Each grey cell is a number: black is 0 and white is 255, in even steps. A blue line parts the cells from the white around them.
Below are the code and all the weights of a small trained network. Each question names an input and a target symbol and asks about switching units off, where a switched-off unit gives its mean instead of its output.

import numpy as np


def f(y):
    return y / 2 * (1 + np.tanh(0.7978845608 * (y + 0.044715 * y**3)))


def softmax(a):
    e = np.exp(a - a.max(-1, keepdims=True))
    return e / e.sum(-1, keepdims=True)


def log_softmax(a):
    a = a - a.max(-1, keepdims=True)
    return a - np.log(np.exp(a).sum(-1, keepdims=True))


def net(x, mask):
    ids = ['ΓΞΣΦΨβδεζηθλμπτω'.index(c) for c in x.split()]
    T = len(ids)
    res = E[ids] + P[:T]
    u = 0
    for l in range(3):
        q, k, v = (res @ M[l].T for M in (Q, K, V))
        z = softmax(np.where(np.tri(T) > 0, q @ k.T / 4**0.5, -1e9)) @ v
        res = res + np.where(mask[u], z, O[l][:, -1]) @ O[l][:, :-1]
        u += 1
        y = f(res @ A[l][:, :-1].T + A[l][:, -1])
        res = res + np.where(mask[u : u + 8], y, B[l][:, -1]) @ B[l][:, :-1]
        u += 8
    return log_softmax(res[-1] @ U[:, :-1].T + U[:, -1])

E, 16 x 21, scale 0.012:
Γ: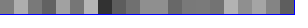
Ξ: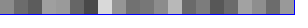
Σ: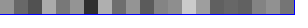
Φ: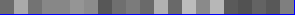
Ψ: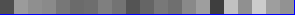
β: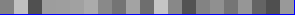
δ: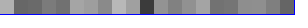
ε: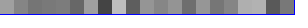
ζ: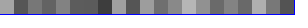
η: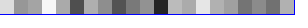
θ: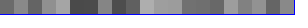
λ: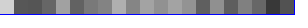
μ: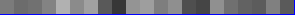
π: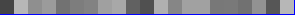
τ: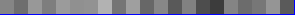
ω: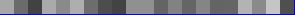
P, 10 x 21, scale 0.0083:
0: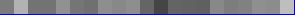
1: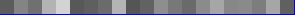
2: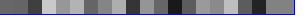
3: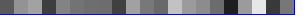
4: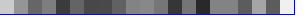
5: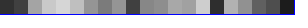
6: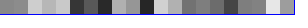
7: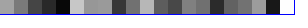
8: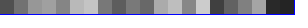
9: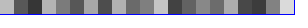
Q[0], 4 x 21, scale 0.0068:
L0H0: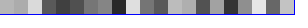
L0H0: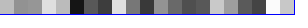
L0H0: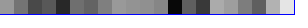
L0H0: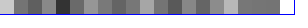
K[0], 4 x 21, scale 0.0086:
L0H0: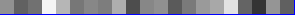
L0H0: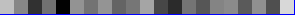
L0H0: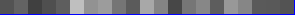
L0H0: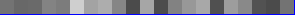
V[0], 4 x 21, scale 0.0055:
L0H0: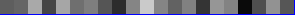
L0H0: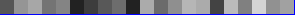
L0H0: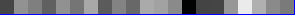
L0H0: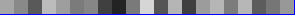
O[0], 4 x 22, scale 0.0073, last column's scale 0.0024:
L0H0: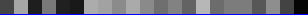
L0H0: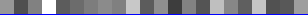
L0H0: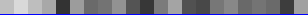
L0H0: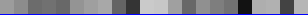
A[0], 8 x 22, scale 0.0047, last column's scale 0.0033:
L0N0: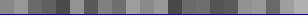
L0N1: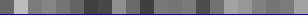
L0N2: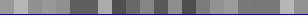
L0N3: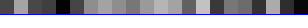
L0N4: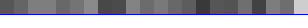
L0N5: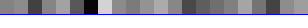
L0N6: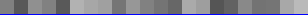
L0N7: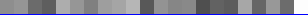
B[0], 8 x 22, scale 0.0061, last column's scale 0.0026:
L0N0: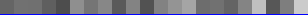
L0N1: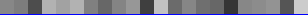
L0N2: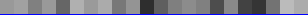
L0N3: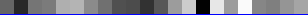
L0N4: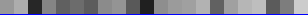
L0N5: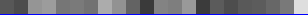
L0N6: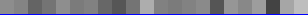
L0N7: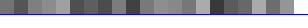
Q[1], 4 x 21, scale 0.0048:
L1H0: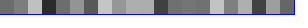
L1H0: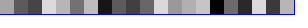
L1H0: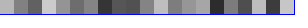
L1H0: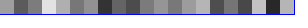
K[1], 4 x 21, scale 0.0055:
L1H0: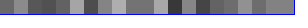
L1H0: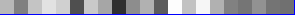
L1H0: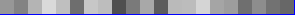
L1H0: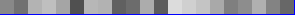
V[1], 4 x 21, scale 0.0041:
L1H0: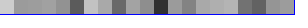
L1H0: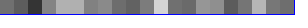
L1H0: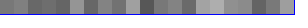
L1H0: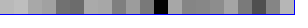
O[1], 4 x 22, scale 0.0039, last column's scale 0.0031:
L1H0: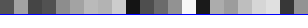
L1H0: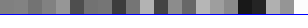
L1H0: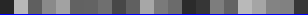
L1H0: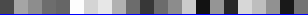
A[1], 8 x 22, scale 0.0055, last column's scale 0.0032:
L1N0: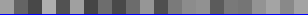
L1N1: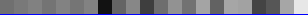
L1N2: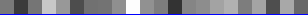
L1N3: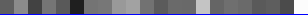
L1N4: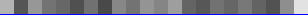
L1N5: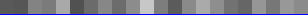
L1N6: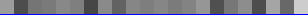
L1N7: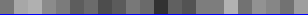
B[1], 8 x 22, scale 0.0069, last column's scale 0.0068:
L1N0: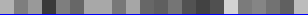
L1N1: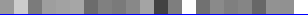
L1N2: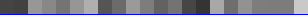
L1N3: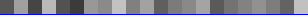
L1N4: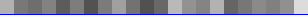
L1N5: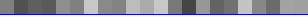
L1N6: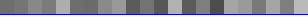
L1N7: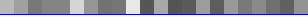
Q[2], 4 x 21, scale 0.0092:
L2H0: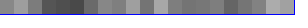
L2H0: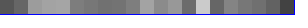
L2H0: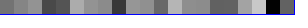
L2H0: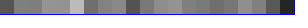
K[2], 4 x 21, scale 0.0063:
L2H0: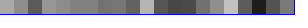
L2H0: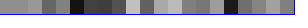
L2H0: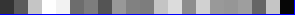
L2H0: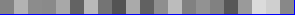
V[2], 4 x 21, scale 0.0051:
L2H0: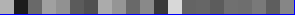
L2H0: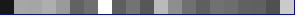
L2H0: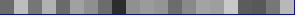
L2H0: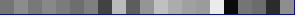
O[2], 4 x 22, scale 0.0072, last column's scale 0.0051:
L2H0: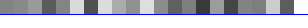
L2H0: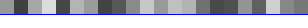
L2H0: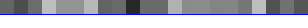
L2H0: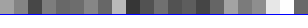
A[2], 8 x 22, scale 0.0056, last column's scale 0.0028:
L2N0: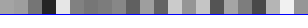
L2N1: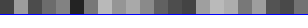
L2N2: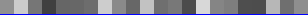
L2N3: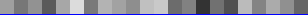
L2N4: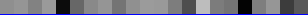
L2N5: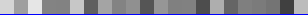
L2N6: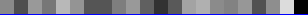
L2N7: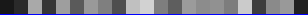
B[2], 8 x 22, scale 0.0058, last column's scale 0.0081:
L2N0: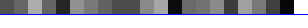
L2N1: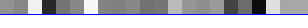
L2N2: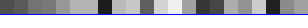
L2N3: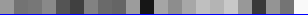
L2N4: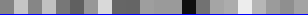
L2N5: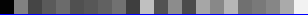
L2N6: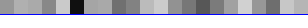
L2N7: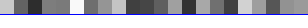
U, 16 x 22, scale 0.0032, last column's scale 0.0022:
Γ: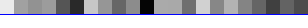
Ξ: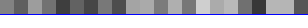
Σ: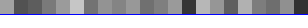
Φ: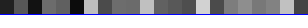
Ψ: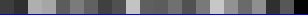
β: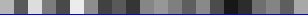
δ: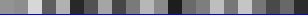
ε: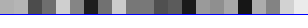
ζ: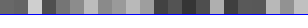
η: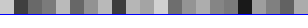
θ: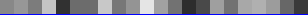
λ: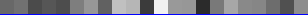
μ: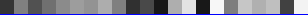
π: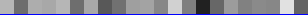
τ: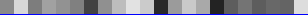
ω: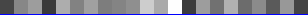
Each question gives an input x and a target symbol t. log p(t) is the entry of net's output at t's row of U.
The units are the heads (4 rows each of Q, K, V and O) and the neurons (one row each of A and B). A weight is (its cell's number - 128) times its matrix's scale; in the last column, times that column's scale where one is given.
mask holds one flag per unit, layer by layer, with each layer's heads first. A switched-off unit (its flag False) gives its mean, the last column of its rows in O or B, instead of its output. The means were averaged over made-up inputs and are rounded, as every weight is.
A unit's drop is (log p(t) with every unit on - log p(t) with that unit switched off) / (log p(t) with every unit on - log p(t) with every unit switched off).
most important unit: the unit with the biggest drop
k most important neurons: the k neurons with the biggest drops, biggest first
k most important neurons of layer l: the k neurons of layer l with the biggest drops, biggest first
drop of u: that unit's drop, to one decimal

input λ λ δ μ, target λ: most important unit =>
L2H0
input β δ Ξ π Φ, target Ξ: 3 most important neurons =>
L2N3; L2N5; L0N5
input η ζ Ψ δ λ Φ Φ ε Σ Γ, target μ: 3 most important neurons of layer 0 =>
L0N2; L0N7; L0N1
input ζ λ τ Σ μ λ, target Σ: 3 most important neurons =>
L2N7; L1N5; L1N2
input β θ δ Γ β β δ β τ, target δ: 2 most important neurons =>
L2N0; L2N6
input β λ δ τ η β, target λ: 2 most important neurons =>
L1N1; L0N2
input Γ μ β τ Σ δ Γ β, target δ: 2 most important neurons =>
L2N0; L2N6
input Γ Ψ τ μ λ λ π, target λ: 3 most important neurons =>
L2N2; L1N4; L2N3
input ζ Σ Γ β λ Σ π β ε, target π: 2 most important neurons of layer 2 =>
L2N6; L2N0
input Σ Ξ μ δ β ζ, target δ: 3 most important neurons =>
L2N0; L2N6; L1N1
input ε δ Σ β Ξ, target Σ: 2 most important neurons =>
L2N7; L1N5
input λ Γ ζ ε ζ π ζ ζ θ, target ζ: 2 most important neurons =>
L2N1; L1N2
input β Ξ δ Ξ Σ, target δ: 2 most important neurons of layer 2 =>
L2N0; L2N6
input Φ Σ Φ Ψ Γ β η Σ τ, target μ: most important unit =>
L1H0
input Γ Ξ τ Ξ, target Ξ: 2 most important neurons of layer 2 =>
L2N3; L2N5
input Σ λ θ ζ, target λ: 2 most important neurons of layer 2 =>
L2N2; L2N3
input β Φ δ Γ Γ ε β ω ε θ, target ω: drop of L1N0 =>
0.5
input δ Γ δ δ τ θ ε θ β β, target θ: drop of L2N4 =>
0.4
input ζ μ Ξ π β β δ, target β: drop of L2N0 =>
0.3
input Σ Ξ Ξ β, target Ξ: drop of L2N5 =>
0.2
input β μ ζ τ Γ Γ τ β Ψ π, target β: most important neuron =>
L2N0
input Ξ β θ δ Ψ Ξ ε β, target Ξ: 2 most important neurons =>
L2N3; L2N5
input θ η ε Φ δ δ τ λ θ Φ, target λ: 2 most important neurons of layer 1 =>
L1N1; L1N2
